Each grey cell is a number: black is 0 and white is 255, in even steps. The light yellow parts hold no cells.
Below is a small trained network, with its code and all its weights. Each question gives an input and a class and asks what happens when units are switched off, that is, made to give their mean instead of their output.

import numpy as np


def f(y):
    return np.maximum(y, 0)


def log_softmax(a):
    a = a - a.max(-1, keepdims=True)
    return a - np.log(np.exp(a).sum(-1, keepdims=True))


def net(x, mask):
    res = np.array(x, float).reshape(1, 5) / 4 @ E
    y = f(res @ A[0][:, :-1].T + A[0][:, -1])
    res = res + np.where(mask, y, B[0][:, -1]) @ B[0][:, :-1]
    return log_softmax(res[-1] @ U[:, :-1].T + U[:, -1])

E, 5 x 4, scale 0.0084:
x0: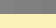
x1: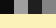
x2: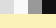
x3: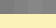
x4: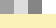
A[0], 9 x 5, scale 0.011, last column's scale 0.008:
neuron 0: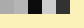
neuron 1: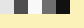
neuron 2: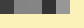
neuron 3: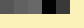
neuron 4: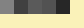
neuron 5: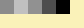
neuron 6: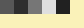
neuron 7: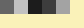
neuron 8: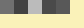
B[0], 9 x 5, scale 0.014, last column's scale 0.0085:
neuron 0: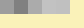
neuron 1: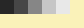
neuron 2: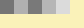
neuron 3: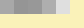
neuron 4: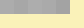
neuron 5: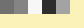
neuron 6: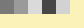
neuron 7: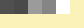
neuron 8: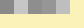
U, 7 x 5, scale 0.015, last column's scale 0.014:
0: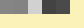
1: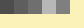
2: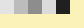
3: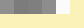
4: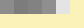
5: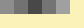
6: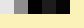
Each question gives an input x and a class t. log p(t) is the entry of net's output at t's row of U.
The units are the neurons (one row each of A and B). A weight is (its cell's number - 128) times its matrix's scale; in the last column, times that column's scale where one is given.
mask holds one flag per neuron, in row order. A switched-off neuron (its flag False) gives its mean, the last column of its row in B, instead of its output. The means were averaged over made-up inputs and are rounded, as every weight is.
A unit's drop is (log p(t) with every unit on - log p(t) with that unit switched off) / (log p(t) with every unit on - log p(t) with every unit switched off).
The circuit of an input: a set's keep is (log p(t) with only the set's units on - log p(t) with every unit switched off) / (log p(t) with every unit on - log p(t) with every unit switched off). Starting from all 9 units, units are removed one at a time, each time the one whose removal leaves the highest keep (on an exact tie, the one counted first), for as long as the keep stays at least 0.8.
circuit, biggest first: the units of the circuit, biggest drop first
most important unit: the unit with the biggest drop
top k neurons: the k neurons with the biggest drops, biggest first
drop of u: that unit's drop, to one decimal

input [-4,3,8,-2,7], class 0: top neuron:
(neuron 5)
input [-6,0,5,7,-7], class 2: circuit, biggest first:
(neuron 3; neuron 2)
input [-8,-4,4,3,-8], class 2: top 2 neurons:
(neuron 3; neuron 8)
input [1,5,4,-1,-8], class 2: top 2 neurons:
(neuron 3; neuron 2)
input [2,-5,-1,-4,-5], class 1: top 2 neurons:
(neuron 1; neuron 6)
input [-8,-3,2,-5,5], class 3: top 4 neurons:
(neuron 3; neuron 2; neuron 8; neuron 4)
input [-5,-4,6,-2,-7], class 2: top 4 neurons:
(neuron 3; neuron 8; neuron 2; neuron 6)
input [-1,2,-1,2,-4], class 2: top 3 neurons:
(neuron 1; neuron 3; neuron 2)
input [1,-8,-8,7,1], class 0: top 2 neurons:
(neuron 6; neuron 2)
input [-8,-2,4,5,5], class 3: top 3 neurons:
(neuron 3; neuron 2; neuron 8)
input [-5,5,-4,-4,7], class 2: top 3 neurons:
(neuron 0; neuron 1; neuron 7)
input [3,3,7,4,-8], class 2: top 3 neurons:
(neuron 3; neuron 2; neuron 6)
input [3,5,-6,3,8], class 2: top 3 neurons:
(neuron 0; neuron 7; neuron 1)
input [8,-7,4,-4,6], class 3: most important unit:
neuron 7
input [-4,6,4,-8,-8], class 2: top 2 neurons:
(neuron 3; neuron 2)
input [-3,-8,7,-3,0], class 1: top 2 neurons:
(neuron 1; neuron 6)
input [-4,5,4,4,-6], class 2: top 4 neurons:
(neuron 3; neuron 2; neuron 1; neuron 4)
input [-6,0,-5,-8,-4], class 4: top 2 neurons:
(neuron 5; neuron 7)
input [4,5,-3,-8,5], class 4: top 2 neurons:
(neuron 1; neuron 6)
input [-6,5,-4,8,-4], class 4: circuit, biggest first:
(neuron 1)
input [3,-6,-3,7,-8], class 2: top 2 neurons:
(neuron 8; neuron 4)
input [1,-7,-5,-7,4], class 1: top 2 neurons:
(neuron 1; neuron 5)
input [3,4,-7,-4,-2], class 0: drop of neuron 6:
0.8
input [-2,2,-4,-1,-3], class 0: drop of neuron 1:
0.5
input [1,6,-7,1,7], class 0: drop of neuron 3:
0.1
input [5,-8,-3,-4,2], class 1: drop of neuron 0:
0.0
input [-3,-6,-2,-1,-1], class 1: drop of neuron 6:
0.1
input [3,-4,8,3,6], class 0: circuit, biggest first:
(neuron 5)
